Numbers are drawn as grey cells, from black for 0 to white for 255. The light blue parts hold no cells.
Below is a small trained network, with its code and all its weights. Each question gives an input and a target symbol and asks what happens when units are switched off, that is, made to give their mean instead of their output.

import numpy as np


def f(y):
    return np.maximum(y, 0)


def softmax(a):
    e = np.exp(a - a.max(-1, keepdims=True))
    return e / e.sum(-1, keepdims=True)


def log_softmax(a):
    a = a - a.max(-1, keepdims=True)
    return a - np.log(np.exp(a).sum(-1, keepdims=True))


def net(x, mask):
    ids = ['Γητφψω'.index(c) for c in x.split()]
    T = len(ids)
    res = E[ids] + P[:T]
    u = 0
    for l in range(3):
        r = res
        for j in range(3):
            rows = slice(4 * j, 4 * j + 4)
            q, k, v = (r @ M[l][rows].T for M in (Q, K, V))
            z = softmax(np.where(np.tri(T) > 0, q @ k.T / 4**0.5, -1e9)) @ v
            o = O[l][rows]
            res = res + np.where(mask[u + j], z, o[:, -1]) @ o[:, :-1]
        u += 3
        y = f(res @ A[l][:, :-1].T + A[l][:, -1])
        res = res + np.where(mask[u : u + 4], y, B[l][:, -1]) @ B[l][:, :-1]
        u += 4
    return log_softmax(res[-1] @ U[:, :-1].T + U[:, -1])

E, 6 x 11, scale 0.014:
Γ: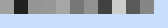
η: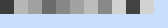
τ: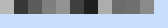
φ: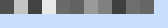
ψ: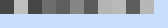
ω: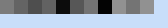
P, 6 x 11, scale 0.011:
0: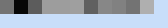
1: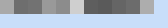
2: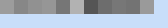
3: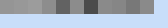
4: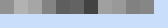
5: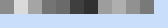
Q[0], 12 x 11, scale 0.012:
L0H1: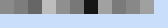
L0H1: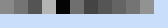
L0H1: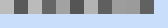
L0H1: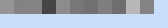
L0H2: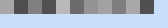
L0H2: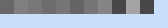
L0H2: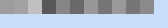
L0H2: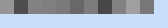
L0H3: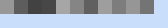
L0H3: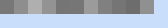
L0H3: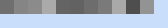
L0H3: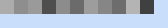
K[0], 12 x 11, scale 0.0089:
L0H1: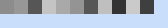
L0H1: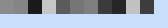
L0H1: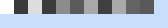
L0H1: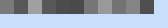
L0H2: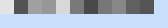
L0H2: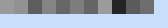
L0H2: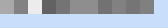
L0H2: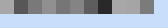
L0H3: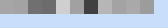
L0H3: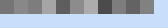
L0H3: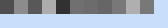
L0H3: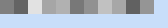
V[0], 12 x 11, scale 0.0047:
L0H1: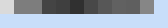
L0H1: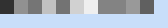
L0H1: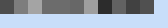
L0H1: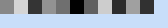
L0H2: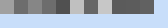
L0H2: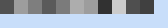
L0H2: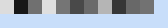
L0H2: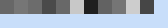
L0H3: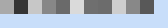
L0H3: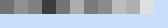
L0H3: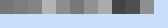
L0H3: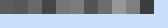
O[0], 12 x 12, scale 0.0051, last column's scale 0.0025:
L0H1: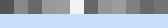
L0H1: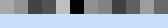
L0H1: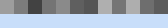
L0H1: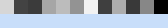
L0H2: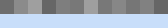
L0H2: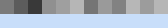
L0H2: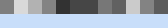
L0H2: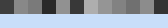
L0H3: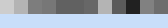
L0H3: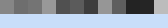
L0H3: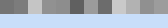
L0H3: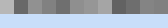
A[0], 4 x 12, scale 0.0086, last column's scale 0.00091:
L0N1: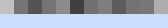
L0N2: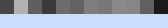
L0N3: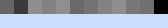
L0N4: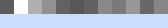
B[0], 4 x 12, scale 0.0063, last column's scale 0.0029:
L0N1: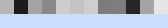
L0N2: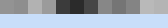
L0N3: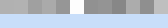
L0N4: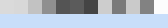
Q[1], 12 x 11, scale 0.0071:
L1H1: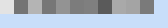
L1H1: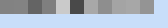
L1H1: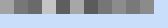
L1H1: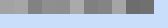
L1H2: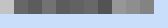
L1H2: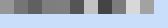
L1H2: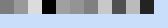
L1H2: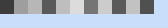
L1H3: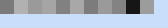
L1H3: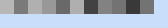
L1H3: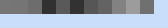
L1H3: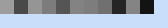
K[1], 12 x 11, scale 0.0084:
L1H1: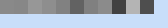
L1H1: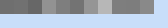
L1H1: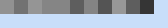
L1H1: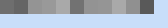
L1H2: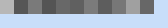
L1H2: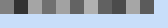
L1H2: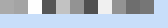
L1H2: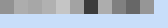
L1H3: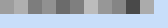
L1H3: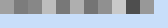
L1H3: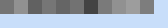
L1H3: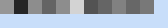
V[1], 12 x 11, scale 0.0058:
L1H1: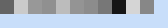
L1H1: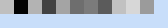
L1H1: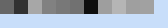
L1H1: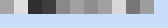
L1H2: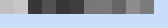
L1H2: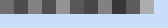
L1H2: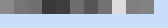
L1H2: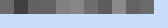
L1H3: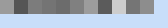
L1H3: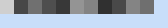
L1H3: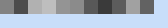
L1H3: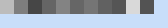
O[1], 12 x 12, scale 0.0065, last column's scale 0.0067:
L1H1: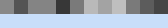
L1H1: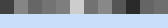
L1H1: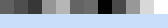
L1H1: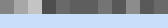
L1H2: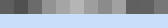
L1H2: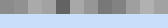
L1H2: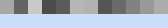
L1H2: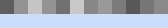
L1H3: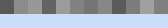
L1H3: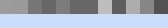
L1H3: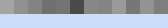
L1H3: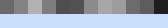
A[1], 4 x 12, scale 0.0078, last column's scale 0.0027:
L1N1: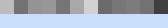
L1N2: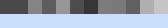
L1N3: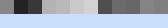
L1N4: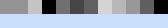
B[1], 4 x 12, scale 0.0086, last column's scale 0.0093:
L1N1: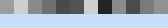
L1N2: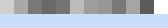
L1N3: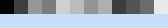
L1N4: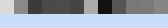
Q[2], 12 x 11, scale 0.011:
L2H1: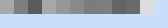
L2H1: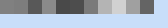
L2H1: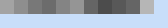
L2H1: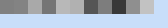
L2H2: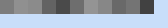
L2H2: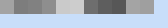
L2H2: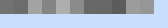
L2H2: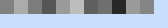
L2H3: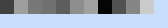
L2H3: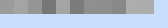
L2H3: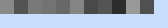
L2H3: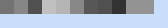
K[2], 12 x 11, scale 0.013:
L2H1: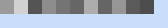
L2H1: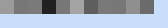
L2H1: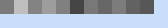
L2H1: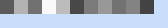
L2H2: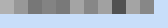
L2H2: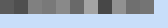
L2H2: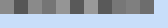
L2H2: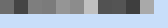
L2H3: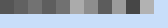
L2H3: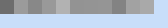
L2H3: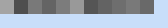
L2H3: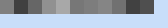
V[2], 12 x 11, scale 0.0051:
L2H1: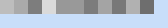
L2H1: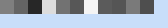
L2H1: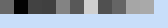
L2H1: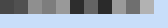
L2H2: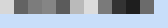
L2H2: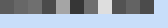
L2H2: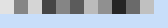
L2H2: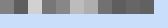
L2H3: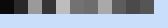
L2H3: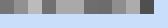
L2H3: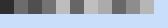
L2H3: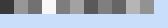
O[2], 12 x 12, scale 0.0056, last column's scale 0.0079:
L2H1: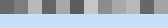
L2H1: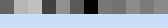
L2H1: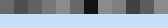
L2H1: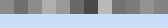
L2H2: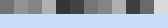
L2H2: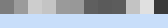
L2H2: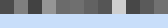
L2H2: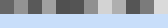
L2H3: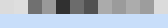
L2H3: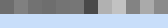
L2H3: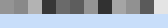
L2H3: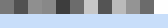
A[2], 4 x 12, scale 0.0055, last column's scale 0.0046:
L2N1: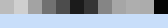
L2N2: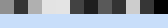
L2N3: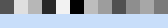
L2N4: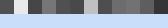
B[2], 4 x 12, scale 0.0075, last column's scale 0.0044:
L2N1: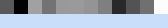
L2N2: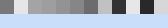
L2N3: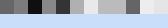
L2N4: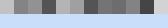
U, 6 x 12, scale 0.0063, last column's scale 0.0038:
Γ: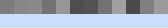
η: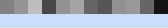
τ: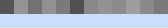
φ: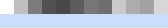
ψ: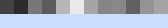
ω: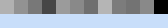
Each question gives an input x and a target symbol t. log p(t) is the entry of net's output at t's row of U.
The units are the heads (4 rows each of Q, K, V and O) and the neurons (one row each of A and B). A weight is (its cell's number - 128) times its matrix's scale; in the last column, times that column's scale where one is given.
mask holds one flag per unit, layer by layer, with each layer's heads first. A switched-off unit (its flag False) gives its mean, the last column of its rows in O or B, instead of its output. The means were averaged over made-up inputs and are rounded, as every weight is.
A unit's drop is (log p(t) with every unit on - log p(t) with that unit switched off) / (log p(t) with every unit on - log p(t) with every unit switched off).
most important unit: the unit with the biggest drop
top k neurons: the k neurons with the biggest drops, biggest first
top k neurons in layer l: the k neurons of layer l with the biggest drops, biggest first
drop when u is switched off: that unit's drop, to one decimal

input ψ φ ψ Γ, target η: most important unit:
L0H1
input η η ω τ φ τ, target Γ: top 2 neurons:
L0N1, L1N1
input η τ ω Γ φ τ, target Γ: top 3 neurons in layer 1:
L1N1, L1N3, L1N2
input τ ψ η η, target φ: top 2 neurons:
L1N3, L0N4
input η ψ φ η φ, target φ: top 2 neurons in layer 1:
L1N3, L1N2
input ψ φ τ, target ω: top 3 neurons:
L0N1, L2N2, L1N2
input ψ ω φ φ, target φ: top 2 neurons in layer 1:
L1N3, L1N1
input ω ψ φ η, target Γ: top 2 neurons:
L0N1, L1N1
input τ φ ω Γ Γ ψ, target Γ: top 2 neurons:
L2N1, L0N1
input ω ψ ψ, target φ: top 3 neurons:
L1N3, L0N4, L2N1
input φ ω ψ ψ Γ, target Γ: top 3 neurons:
L0N1, L1N1, L2N1
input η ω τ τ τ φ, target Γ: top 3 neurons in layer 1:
L1N3, L1N1, L1N2
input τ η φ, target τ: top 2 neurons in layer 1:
L1N2, L1N3
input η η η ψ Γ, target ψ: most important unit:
L1H1
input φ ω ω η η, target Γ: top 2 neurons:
L0N1, L2N1
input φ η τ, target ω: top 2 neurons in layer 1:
L1N2, L1N3
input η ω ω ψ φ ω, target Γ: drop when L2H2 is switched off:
0.4
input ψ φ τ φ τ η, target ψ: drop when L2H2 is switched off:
0.6
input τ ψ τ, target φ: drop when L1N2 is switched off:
0.0
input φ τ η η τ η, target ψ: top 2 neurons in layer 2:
L2N1, L2N3
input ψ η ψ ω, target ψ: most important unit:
L1H2
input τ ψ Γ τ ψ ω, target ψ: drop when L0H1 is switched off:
1.2
